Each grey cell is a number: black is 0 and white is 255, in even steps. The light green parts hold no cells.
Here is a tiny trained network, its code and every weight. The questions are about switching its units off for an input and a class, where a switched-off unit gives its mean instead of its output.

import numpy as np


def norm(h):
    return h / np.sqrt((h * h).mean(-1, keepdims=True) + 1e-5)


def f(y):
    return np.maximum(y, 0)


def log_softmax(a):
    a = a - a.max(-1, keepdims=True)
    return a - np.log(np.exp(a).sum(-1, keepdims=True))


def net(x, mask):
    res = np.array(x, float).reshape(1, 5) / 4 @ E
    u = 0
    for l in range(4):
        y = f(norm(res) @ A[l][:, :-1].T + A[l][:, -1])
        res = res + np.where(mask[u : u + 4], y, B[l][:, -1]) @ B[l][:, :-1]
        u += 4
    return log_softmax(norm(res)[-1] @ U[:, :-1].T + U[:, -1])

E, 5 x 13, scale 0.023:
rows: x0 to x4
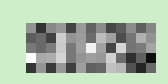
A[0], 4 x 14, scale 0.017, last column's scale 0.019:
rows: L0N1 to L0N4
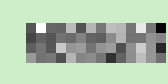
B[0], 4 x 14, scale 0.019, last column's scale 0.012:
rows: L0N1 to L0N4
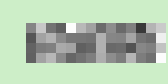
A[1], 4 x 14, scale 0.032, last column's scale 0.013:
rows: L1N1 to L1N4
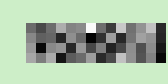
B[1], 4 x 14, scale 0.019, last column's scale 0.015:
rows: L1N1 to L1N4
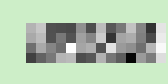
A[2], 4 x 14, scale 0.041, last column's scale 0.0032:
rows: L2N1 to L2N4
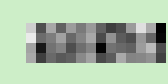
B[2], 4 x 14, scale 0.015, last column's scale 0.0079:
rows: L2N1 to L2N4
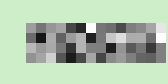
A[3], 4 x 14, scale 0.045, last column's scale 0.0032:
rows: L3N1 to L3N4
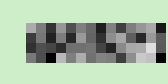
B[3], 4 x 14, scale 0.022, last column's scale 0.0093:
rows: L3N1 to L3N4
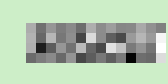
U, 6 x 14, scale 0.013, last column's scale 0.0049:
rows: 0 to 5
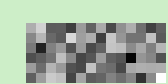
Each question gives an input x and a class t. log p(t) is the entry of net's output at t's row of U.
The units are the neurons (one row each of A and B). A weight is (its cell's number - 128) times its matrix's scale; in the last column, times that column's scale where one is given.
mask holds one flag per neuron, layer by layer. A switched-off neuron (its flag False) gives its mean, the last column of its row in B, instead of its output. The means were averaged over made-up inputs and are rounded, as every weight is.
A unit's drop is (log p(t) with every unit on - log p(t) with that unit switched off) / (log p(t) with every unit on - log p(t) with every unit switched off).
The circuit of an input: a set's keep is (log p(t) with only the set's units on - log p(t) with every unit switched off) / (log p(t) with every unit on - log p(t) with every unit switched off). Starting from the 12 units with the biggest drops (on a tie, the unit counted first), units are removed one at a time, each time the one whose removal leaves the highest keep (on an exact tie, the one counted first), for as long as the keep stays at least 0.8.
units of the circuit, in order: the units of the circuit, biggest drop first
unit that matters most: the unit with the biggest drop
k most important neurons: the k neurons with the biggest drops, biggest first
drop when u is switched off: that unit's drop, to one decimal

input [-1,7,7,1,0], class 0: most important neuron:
[L1N1]
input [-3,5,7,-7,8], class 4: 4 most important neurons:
[L3N2, L0N2, L1N2, L2N2]
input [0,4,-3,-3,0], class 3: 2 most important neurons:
[L0N3, L1N1]
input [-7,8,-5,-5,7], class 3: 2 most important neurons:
[L1N3, L0N3]
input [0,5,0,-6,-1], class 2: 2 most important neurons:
[L3N3, L1N4]
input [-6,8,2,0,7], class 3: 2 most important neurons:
[L1N3, L0N3]
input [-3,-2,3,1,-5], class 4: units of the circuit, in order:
[L1N3, L1N2]
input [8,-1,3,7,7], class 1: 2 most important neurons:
[L1N3, L0N1]
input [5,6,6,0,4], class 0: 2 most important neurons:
[L1N1, L1N4]
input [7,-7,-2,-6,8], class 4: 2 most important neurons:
[L3N2, L0N2]
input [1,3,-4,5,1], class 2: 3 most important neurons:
[L2N2, L1N1, L0N1]
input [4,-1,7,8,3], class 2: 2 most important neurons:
[L2N2, L1N2]
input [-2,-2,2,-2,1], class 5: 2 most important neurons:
[L1N3, L0N2]
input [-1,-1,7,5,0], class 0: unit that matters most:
L1N1
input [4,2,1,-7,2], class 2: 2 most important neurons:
[L3N3, L0N2]
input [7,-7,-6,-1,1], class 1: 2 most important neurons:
[L1N3, L0N1]
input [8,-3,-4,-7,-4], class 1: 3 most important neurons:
[L1N3, L0N1, L2N2]
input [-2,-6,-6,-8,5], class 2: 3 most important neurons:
[L3N3, L0N2, L1N1]
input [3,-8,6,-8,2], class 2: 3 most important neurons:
[L3N3, L0N2, L1N2]
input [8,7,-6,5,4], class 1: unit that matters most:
L1N3
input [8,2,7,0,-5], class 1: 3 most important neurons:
[L1N3, L0N1, L1N2]
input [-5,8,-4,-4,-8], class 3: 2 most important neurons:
[L0N3, L3N4]
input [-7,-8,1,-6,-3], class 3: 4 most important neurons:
[L1N4, L1N3, L0N3, L2N2]
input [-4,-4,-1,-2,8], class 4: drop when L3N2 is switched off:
0.7
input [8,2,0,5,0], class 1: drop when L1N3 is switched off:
1.3
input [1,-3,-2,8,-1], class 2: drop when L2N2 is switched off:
0.4
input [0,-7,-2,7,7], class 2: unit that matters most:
L2N2
